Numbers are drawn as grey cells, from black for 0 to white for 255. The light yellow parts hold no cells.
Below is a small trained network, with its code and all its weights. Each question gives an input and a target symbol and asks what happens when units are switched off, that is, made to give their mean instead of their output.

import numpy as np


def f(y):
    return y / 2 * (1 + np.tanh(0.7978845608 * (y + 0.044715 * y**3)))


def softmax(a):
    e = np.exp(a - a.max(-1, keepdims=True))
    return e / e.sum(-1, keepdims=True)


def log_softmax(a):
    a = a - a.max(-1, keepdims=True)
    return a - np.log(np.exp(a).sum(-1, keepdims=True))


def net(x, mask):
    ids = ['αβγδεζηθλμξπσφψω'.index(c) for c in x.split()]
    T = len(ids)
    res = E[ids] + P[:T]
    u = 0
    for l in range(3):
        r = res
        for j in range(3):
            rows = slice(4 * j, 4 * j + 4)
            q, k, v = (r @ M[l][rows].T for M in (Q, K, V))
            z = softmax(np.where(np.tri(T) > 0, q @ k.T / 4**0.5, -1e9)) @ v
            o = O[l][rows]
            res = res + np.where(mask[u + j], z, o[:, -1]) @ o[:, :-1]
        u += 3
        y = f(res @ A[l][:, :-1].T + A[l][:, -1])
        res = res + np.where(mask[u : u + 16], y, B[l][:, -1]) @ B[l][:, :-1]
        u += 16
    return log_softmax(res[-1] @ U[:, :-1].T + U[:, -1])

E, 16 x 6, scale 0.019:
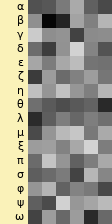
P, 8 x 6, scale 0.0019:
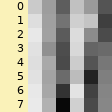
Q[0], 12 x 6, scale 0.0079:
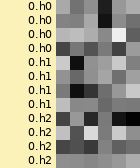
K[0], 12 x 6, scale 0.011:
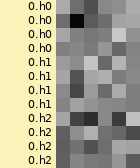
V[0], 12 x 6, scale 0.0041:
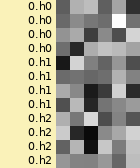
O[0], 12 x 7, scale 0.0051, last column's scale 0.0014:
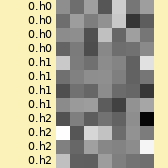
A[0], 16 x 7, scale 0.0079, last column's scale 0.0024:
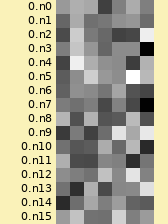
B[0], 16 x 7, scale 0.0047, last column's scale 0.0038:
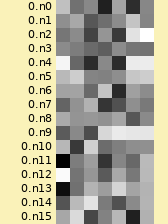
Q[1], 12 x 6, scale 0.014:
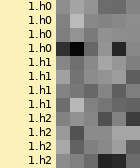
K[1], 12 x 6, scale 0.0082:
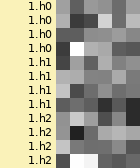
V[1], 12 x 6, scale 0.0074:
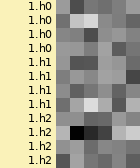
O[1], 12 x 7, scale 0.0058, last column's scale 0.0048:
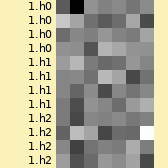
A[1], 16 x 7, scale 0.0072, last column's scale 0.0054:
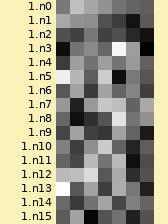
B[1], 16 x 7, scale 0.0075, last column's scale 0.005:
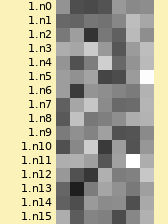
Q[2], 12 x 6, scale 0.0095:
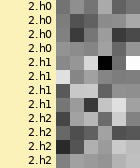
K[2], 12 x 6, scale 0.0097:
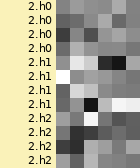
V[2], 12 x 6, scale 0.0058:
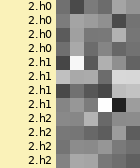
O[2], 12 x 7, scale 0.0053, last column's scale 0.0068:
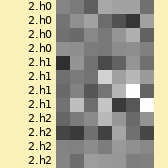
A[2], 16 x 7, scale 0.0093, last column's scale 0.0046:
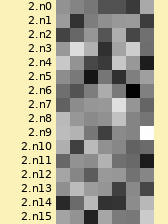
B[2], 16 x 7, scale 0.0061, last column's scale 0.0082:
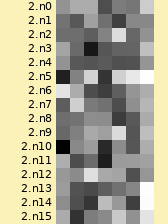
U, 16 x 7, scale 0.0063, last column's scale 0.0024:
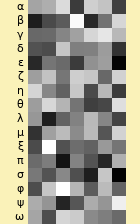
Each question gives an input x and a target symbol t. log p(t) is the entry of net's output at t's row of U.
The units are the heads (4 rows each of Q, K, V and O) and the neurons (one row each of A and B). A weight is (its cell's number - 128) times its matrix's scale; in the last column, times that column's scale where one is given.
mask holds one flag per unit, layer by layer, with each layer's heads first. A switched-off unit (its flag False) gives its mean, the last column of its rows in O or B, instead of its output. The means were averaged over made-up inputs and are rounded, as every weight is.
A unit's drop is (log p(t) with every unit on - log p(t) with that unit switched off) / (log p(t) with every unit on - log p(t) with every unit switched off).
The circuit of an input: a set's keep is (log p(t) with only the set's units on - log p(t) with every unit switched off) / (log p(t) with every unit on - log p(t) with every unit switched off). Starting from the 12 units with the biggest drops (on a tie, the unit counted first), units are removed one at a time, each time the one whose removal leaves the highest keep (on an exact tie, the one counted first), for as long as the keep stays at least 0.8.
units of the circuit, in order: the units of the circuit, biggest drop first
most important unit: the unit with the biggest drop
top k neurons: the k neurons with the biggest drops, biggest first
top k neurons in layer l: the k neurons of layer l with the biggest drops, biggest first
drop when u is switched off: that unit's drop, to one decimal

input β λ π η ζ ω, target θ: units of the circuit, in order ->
(0.h2, 2.h1, 1.n5)
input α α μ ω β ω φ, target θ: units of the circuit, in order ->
(1.n5, 2.h1, 0.h2)
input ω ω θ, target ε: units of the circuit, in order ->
(2.n5, 1.n2, 0.n11, 2.h1)
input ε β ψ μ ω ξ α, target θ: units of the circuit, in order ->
(0.h2, 2.h1, 1.n10, 2.n6)
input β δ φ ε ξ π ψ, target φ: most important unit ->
1.h0
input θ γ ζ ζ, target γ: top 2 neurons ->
(2.n5, 2.n15)
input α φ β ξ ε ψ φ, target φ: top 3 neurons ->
(1.n11, 1.n3, 0.n5)
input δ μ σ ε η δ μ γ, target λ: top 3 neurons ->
(1.n12, 1.n13, 0.n0)
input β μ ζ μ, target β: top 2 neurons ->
(2.n14, 2.n5)
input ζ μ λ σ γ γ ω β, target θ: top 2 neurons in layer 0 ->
(0.n10, 0.n12)
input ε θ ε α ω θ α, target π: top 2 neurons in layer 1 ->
(1.n10, 1.n14)
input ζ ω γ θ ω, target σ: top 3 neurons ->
(1.n5, 2.n5, 0.n2)
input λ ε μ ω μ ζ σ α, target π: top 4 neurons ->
(2.n14, 1.n10, 2.n6, 1.n14)
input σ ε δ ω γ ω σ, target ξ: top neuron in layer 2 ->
(2.n7)
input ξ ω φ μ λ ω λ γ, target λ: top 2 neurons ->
(1.n12, 0.n0)
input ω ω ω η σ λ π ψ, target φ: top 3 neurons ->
(2.n7, 2.n14, 0.n13)
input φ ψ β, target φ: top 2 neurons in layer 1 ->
(1.n3, 1.n7)
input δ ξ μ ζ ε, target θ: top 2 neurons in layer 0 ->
(0.n9, 0.n13)
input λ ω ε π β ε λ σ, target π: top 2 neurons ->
(0.n9, 2.n14)
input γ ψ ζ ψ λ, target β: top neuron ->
(2.n5)
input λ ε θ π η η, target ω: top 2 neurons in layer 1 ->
(1.n13, 1.n12)
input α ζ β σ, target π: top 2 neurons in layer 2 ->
(2.n14, 2.n5)
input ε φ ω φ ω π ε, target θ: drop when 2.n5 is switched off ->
0.1
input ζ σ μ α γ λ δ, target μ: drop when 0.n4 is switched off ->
0.2
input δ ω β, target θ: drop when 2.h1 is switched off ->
0.4
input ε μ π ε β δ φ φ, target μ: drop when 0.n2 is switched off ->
0.0
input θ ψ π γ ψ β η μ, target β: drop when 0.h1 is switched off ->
0.1
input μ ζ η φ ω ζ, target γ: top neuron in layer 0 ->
(0.n9)
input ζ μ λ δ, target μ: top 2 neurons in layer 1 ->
(1.n10, 1.n7)
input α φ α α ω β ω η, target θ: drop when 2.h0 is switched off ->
0.2
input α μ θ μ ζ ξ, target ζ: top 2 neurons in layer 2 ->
(2.n5, 2.n12)
